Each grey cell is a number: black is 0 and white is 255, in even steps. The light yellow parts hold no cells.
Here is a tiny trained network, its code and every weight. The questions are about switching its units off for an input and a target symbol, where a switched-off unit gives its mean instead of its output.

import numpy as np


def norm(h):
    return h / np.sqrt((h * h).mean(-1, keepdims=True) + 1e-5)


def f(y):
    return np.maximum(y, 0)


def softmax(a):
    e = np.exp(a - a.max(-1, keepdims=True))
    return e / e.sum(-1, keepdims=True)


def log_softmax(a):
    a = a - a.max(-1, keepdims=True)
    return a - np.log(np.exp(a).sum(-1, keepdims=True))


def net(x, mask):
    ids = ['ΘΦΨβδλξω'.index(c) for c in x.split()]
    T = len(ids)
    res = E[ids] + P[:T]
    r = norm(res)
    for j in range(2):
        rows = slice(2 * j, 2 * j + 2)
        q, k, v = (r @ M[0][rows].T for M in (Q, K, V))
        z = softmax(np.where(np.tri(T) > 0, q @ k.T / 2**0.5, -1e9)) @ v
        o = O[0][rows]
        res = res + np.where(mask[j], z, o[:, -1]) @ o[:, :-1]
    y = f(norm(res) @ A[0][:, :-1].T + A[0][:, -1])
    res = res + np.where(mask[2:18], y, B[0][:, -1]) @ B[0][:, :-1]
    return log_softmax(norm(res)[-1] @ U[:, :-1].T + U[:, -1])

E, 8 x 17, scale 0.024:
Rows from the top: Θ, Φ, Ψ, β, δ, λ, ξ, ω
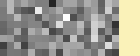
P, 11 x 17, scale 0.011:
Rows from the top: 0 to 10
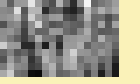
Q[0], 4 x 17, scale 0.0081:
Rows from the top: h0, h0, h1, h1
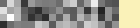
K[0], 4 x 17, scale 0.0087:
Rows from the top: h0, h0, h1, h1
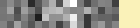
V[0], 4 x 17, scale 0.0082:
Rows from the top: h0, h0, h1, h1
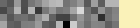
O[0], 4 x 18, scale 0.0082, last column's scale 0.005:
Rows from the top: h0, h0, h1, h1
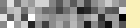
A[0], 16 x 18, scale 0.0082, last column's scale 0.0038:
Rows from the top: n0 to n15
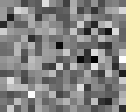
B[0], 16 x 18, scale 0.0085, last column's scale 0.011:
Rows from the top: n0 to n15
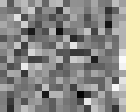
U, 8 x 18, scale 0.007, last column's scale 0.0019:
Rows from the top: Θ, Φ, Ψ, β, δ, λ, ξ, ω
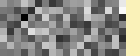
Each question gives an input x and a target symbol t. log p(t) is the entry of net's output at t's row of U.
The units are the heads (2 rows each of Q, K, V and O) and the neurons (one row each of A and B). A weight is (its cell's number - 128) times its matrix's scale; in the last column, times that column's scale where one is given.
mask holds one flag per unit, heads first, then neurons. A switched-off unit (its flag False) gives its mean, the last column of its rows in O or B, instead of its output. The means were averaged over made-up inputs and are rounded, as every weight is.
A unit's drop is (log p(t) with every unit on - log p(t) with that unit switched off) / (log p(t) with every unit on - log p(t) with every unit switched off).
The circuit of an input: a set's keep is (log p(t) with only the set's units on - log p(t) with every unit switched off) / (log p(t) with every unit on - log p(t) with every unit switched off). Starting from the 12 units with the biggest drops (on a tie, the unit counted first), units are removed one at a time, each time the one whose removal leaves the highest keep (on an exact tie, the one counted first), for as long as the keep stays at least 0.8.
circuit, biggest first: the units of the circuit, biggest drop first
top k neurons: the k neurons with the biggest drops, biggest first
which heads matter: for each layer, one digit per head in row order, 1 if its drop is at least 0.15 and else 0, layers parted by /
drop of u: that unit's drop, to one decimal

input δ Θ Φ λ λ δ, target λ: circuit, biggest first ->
h1, n4
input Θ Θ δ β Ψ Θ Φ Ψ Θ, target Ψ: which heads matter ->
01
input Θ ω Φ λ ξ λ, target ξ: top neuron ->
n8
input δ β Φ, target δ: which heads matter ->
11
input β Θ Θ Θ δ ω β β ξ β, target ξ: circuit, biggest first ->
h0, n12
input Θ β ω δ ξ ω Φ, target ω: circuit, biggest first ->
h0, n8
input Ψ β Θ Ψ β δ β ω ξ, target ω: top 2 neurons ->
n8, n12
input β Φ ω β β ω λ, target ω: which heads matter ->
10
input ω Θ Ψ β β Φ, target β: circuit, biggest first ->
h1, n15
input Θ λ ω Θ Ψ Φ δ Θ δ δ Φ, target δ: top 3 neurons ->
n8, n10, n4
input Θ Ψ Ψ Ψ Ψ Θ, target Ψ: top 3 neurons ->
n9, n8, n10
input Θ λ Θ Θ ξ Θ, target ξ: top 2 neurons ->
n8, n14
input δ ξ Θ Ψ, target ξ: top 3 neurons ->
n8, n14, n3
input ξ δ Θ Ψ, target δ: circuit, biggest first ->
h1
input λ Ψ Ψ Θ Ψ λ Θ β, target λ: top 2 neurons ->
n4, n12
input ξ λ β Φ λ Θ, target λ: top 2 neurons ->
n4, n14
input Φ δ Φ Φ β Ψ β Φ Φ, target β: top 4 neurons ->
n15, n8, n5, n6
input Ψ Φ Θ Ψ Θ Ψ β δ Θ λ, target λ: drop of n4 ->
0.7
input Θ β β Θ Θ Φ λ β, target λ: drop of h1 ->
1.2
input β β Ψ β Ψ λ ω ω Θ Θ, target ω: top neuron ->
n12
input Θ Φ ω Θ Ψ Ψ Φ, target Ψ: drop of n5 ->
0.0
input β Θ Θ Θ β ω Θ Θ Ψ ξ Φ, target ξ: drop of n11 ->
0.0
